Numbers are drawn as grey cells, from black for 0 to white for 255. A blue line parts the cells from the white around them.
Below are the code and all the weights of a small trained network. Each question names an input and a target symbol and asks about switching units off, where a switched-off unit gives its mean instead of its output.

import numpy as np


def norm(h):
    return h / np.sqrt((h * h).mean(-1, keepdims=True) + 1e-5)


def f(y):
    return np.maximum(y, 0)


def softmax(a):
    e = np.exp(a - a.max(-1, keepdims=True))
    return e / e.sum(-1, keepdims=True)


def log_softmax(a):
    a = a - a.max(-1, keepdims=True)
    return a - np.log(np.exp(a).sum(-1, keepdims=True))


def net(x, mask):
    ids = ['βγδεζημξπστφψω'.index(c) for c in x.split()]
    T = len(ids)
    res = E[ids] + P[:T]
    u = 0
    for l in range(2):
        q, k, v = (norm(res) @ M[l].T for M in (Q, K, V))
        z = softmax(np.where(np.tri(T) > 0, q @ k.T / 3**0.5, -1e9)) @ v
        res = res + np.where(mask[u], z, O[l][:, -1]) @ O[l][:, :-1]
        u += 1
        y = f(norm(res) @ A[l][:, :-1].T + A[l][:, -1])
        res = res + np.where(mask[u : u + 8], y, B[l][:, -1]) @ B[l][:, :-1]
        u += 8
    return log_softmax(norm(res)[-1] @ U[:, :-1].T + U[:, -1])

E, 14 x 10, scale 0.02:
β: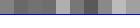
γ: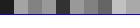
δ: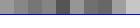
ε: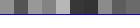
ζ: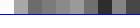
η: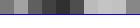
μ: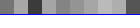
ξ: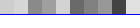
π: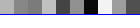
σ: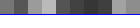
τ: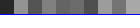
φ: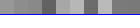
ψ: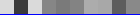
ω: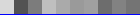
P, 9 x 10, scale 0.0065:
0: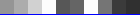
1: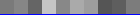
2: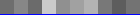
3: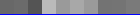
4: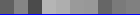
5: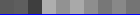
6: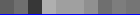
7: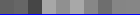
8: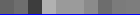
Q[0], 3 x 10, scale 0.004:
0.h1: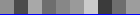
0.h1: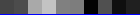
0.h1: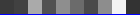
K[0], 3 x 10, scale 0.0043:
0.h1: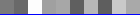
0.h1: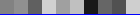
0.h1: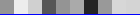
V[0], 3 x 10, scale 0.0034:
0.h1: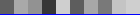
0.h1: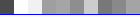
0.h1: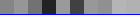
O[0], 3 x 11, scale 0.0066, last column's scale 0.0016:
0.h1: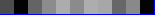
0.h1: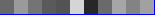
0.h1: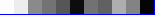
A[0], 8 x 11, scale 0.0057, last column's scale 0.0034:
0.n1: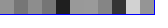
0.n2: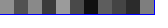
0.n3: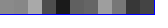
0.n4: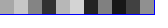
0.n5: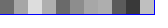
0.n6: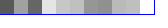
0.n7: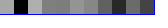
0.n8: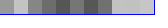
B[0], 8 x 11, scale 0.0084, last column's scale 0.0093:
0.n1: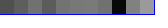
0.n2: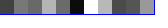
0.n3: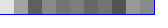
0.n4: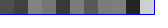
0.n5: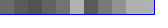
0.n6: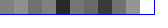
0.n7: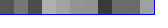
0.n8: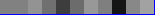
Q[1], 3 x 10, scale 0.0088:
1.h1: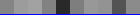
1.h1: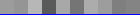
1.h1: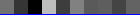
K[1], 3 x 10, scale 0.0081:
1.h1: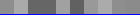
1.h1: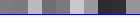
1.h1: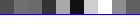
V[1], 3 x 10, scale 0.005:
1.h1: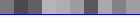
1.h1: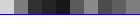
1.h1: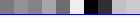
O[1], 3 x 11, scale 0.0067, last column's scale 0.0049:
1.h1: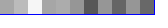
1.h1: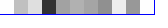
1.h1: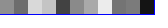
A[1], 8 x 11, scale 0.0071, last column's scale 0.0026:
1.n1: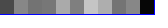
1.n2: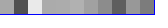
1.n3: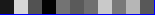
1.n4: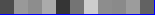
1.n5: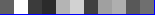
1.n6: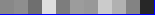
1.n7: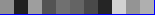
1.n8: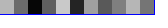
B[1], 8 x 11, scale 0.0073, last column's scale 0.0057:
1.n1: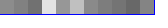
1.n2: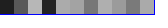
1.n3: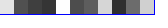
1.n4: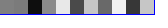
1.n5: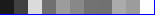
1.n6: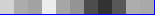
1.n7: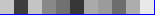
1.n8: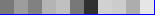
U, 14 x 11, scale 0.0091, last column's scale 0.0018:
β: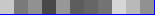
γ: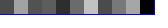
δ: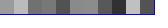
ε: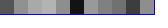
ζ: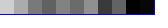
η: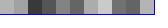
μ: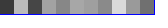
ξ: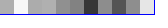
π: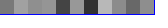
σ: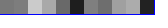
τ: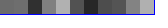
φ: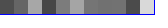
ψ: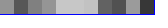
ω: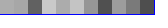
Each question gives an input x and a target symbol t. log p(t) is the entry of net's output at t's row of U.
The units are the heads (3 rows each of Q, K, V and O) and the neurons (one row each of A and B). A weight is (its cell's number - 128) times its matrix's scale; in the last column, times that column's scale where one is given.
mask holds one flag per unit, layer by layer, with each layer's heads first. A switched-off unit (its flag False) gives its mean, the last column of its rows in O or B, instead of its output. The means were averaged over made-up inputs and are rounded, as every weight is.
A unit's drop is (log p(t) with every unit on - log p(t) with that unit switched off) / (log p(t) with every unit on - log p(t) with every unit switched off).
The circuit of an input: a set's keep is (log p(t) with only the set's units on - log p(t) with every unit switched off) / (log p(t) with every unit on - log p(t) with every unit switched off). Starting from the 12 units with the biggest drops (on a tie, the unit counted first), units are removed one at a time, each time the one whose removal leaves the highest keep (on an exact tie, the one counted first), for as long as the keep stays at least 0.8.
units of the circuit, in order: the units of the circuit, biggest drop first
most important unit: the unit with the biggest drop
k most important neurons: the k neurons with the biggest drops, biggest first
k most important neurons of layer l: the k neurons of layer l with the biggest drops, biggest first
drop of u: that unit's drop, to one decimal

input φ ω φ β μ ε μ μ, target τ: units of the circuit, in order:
[1.h1, 0.n2]
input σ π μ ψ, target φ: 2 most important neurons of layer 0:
[0.n6, 0.n1]
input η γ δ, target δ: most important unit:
0.n8
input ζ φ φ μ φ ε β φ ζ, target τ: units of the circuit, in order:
[1.h1, 0.n2, 1.n8]
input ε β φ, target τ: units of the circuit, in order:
[1.h1, 0.n6]
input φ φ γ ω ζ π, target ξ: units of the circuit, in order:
[1.h1, 1.n6, 0.n3]
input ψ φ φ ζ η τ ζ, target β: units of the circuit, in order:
[1.h1, 1.n7]
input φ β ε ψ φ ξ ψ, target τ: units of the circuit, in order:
[1.h1, 0.n2, 0.n7]
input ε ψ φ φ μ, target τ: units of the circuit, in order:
[0.n2, 1.h1]
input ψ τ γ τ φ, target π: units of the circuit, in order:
[1.h1, 0.n4]
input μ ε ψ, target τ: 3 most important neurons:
[0.n2, 0.n7, 0.n1]
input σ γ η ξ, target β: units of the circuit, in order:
[1.h1, 0.h1]
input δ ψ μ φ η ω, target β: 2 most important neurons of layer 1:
[1.n7, 1.n8]
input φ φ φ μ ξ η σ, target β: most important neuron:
[0.n4]
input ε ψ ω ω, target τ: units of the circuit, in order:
[1.h1, 0.n6]
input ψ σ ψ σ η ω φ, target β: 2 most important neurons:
[1.n7, 0.n8]
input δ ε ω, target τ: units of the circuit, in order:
[1.h1, 0.n2]
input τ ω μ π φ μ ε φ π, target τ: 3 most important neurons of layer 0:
[0.n2, 0.n6, 0.n5]
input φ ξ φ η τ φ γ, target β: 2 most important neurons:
[1.n3, 1.n7]
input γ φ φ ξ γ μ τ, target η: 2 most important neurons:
[1.n3, 0.n6]
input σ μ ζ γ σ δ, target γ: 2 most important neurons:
[1.n4, 1.n3]
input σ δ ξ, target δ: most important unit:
1.n8
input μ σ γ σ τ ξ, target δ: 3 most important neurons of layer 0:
[0.n6, 0.n8, 0.n1]
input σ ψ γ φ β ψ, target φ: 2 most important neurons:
[1.n2, 0.n1]
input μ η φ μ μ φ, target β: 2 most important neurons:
[0.n6, 1.n7]
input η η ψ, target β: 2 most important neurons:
[1.n8, 0.n8]
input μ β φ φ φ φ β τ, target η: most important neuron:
[1.n3]
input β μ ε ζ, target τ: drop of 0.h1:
0.1
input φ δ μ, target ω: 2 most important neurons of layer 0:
[0.n4, 0.n2]
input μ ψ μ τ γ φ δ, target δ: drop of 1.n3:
-0.1
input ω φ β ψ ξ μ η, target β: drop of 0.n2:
0.2
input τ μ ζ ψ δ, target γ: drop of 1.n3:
0.2
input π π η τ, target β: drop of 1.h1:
0.8
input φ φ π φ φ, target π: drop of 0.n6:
0.1
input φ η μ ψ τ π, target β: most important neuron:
[0.n6]
